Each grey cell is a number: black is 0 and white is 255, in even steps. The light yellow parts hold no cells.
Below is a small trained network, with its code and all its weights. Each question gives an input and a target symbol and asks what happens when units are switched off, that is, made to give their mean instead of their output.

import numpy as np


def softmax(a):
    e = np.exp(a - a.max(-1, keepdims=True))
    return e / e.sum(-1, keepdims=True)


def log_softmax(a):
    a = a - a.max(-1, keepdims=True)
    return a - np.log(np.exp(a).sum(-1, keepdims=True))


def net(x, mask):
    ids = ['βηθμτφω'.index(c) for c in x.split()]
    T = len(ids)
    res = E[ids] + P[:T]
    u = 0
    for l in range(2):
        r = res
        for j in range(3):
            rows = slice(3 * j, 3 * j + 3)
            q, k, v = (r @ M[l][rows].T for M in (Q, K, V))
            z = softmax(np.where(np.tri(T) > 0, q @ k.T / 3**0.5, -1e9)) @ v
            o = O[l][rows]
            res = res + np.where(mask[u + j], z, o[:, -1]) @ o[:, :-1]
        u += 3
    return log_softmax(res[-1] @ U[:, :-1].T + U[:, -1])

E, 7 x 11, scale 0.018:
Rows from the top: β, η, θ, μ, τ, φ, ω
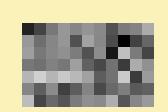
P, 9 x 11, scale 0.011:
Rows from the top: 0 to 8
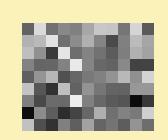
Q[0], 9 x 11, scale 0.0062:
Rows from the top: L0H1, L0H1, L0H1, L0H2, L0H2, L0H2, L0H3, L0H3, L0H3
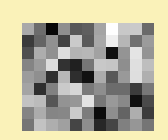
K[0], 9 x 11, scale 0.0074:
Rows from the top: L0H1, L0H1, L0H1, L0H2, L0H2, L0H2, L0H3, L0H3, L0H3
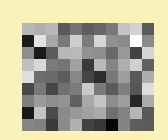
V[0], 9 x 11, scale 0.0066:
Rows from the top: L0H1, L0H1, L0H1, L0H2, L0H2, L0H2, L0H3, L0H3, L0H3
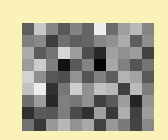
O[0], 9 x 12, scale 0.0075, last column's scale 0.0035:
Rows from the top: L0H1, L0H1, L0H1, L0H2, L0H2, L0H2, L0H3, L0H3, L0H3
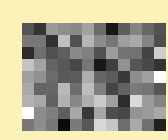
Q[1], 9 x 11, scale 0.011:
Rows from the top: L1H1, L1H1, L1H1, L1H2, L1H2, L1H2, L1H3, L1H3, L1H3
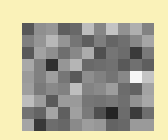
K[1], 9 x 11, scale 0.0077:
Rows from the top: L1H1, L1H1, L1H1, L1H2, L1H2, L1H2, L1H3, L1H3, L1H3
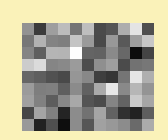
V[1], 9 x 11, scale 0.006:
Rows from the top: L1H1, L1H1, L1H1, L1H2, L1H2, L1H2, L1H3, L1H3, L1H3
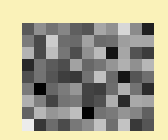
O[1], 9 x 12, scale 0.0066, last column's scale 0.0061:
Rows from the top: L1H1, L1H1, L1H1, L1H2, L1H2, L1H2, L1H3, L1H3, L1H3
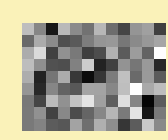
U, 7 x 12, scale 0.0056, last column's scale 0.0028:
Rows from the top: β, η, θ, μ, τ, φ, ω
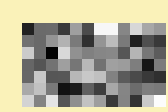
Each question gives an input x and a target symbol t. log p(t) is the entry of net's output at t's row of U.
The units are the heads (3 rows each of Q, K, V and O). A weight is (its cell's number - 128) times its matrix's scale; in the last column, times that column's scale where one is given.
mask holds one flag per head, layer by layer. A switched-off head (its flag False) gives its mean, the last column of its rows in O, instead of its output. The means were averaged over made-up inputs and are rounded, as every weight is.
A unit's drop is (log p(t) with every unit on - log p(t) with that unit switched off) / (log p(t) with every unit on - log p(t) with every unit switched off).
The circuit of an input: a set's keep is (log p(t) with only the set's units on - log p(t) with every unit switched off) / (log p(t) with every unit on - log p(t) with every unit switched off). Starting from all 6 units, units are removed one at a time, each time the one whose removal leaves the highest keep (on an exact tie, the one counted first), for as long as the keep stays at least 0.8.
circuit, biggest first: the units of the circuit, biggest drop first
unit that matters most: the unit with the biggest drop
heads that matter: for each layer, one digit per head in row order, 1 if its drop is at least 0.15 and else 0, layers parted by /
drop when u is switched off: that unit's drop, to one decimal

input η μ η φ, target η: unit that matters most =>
L1H2
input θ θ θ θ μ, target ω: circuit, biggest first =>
[L0H3 L1H1 L1H2]
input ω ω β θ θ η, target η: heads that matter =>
100 / 010
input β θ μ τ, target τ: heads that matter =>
000 / 010
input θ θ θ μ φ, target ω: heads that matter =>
010 / 001
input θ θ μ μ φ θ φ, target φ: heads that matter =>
010 / 010
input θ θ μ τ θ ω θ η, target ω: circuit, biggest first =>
[L0H1 L1H1]
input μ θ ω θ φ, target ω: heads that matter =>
111 / 001
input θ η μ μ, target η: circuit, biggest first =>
[L1H2 L0H1]
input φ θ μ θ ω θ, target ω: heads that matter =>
011 / 101
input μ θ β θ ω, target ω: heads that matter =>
110 / 011
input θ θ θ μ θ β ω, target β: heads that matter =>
010 / 000
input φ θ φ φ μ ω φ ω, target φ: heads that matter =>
011 / 110
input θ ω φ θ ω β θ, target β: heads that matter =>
010 / 000
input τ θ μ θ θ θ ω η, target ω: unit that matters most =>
L1H3
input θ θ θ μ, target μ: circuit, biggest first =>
[L1H3 L1H1]
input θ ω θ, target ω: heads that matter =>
010 / 101
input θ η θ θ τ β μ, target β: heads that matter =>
110 / 000
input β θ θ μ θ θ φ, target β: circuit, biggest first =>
[L0H2 L1H3]
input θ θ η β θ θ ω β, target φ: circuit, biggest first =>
[L1H2]
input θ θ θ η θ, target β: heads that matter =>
101 / 010
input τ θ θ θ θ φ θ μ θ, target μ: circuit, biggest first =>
[L1H3 L0H3]
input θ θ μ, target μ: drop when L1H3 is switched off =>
0.4
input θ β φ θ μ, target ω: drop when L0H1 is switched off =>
0.1
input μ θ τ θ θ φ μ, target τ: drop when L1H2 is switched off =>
1.4
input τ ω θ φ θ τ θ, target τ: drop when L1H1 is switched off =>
0.0
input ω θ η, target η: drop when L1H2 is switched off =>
0.6
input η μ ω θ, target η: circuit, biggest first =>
[L1H2]
